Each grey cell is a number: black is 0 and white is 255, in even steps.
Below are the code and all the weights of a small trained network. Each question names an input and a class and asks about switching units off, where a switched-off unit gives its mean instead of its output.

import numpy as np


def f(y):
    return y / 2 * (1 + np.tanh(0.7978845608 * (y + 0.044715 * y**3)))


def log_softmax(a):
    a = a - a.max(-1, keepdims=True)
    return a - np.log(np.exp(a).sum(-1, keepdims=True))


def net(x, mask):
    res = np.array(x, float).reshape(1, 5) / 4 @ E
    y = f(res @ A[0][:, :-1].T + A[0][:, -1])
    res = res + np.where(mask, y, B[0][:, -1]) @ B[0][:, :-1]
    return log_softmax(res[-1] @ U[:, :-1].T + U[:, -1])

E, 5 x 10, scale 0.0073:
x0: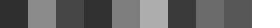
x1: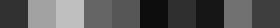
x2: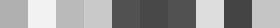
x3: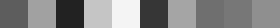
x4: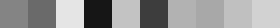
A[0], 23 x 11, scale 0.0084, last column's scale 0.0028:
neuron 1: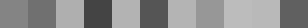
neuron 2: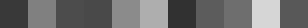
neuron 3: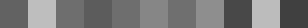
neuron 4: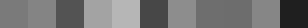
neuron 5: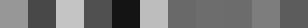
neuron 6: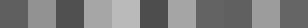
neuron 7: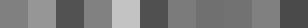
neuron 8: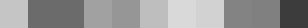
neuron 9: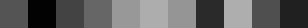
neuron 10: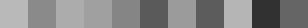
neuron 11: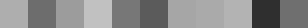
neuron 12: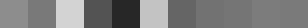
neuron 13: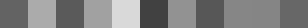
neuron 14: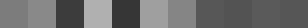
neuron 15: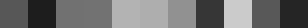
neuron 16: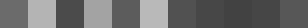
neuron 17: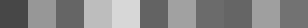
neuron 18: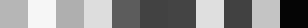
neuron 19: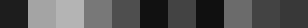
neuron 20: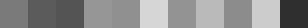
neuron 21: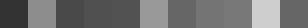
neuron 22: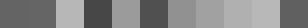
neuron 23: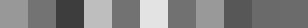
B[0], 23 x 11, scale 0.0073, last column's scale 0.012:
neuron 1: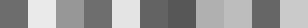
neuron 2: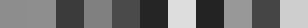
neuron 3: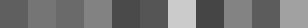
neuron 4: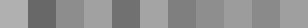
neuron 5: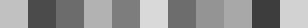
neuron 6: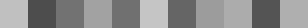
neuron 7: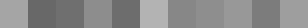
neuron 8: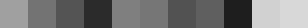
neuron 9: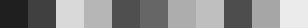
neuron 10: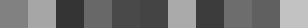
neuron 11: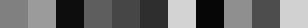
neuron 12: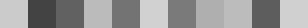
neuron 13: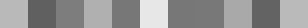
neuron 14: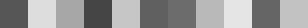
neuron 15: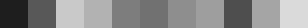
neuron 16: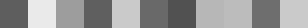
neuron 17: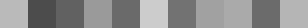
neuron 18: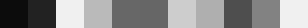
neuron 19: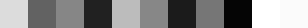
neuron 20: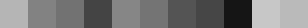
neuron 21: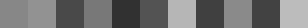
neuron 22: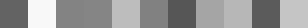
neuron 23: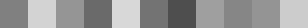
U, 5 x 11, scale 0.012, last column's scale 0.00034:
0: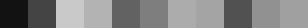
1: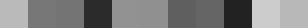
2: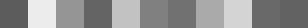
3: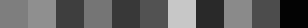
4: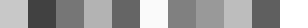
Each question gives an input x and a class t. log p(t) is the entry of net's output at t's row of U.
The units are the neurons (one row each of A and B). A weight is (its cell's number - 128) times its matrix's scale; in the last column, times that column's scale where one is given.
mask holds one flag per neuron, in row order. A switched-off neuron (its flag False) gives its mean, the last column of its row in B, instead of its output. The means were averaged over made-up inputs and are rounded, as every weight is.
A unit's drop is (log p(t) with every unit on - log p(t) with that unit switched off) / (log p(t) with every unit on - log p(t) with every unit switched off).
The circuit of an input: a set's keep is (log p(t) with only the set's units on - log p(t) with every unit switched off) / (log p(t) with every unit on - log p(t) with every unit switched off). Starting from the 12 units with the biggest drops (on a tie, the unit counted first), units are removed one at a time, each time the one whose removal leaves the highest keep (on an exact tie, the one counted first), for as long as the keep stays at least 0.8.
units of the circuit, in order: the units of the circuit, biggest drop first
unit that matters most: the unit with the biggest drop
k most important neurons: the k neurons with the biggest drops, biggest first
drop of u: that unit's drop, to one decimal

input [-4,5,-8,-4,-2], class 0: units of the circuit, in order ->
(neuron 9)
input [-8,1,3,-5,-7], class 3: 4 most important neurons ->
(neuron 11; neuron 10; neuron 1; neuron 22)
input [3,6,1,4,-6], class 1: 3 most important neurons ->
(neuron 19; neuron 1; neuron 22)
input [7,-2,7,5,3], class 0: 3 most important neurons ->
(neuron 18; neuron 11; neuron 10)
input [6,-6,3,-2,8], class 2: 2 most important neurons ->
(neuron 1; neuron 22)
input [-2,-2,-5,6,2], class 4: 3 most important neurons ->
(neuron 18; neuron 13; neuron 17)
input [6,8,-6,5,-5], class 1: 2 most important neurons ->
(neuron 19; neuron 18)
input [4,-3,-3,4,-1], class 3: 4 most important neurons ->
(neuron 19; neuron 2; neuron 18; neuron 12)
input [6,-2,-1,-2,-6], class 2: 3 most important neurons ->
(neuron 16; neuron 23; neuron 14)
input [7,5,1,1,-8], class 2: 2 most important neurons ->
(neuron 16; neuron 14)
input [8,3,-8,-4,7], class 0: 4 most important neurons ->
(neuron 9; neuron 15; neuron 11; neuron 10)
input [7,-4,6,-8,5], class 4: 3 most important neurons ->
(neuron 12; neuron 5; neuron 11)
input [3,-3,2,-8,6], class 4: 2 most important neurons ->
(neuron 12; neuron 5)
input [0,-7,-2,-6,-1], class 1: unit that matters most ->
neuron 8
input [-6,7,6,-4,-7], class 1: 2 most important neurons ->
(neuron 19; neuron 9)
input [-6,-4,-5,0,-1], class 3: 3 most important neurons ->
(neuron 11; neuron 18; neuron 19)
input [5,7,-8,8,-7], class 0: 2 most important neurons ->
(neuron 9; neuron 15)
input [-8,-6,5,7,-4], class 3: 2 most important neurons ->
(neuron 11; neuron 19)
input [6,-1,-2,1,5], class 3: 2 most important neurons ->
(neuron 2; neuron 21)
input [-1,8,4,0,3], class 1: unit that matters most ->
neuron 19
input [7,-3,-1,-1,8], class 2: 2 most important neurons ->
(neuron 1; neuron 22)
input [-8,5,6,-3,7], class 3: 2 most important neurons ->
(neuron 11; neuron 10)
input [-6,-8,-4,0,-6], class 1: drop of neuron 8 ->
0.4
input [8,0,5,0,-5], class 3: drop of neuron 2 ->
0.2
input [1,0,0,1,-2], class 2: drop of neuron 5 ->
0.3
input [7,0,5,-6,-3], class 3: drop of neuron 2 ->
0.3
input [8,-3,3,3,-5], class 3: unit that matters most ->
neuron 2
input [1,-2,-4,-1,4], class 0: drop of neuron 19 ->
0.2
